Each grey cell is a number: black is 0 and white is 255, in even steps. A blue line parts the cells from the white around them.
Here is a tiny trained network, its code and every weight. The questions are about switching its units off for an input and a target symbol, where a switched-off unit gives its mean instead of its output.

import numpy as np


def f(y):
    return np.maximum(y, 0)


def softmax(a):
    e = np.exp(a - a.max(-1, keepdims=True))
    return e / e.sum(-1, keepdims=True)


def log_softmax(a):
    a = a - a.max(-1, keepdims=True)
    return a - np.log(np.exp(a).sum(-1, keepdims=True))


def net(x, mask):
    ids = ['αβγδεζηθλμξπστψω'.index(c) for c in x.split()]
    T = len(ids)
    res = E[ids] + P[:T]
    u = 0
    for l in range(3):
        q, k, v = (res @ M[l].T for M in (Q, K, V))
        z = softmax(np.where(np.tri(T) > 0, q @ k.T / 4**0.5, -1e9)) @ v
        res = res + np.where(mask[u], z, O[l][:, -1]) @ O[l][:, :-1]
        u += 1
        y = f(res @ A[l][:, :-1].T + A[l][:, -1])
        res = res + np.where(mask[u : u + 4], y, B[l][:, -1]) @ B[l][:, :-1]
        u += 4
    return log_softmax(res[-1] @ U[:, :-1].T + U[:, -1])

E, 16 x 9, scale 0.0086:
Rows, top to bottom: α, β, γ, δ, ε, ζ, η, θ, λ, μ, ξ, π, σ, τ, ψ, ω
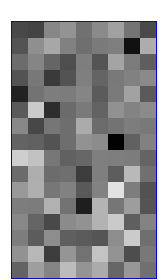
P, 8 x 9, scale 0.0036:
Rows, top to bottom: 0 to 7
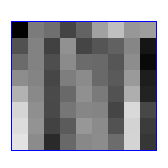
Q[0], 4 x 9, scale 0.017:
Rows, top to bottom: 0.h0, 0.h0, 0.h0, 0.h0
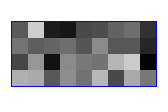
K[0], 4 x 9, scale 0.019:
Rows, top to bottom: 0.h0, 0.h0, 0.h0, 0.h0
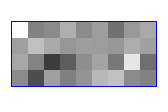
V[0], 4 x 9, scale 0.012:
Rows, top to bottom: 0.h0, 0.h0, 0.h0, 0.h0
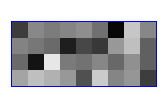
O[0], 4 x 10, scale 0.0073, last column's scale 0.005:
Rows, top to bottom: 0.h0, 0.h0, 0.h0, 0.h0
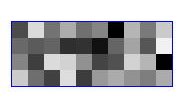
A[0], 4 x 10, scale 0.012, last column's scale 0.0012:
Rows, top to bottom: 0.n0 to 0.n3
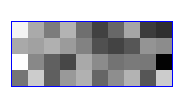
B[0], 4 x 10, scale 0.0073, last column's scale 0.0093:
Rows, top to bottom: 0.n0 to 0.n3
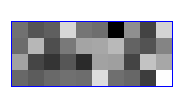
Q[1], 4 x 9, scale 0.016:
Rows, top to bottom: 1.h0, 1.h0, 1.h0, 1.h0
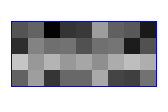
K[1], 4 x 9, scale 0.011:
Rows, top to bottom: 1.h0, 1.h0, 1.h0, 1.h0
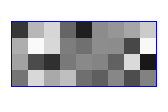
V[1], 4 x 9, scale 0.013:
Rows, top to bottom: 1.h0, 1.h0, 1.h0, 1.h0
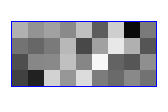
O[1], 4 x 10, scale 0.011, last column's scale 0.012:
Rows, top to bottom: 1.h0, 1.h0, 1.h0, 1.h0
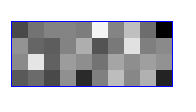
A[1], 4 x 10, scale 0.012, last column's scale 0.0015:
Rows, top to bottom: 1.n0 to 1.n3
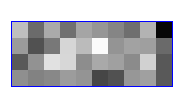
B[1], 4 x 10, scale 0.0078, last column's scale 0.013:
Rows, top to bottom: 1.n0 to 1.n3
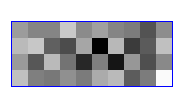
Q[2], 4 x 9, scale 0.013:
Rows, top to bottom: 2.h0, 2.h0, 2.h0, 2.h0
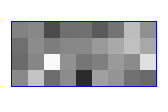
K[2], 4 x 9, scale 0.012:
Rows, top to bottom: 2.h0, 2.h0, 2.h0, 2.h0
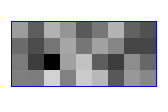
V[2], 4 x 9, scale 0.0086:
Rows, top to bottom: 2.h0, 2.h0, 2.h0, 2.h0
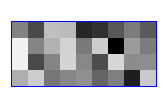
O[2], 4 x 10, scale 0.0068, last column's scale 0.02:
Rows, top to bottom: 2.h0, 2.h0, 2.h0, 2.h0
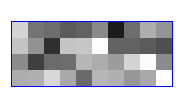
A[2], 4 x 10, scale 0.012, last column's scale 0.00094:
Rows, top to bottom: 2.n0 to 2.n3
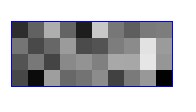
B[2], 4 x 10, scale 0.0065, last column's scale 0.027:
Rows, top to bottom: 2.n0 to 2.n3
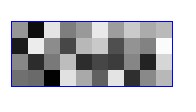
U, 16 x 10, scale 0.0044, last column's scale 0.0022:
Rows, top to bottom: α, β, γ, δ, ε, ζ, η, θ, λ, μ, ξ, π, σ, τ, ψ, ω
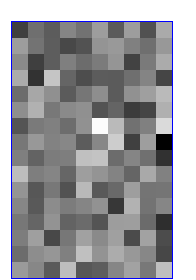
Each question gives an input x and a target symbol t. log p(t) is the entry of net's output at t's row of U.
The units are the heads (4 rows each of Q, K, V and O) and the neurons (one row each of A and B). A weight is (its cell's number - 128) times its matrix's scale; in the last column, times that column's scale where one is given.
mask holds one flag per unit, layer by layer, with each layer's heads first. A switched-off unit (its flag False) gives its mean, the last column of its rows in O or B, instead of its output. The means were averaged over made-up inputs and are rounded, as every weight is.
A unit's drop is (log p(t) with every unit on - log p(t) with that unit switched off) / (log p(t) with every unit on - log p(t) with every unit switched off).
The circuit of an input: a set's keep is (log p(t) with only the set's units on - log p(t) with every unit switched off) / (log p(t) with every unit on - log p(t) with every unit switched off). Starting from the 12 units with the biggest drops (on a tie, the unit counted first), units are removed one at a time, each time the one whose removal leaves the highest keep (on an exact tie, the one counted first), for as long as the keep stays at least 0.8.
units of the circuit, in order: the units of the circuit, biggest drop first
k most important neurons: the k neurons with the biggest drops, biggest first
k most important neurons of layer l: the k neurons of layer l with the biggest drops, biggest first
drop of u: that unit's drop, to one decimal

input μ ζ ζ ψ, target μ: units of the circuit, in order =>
1.h0; 2.h0; 0.h0
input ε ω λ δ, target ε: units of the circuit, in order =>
2.n1; 1.h0; 0.h0; 2.h0
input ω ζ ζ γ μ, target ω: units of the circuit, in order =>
1.h0; 0.h0; 2.h0; 2.n2
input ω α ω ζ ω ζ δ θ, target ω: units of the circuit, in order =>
1.h0; 0.h0; 2.n2; 2.h0
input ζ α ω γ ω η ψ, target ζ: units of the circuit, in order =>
1.h0; 2.n0
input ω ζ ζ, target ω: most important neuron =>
2.n2
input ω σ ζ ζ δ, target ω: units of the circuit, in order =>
1.h0; 2.n2; 0.h0; 2.h0
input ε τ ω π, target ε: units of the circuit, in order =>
1.h0; 2.n1; 0.h0; 2.h0
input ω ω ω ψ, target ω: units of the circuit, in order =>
1.h0; 0.h0; 2.n2; 2.h0
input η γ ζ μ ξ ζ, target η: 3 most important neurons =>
2.n0; 2.n1; 0.n3
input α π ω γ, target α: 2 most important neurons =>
2.n1; 2.n2
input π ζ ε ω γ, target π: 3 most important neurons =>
2.n2; 2.n1; 1.n3
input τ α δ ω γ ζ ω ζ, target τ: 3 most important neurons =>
2.n3; 2.n1; 0.n3
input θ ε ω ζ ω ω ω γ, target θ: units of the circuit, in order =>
1.h0; 0.h0; 2.h0
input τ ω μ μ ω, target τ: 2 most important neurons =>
2.n3; 2.n1
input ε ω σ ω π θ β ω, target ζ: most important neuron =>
0.n3
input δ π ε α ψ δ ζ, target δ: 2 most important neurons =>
0.n0; 2.n0
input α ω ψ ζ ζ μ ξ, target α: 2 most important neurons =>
2.n1; 2.n2
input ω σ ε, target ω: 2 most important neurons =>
2.n2; 2.n1
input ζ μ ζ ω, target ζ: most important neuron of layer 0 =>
0.n0
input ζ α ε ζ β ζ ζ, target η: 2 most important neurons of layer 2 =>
2.n0; 2.n2
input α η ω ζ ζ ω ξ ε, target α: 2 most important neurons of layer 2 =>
2.n1; 2.n2
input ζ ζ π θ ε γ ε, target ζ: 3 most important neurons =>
0.n0; 2.n0; 1.n3
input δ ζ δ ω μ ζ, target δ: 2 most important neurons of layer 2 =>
2.n0; 2.n1
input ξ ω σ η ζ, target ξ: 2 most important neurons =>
0.n3; 1.n1
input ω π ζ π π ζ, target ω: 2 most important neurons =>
2.n2; 0.n0
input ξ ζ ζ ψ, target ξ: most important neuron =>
1.n1
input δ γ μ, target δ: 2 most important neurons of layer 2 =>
2.n0; 2.n1
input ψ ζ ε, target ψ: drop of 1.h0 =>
0.6
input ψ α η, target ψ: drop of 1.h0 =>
0.7
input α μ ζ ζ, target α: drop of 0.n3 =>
0.0
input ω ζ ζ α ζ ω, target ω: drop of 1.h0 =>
0.9
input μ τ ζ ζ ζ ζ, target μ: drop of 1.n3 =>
0.1
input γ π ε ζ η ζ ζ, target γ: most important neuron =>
2.n3
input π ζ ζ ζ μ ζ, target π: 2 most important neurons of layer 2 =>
2.n2; 2.n1
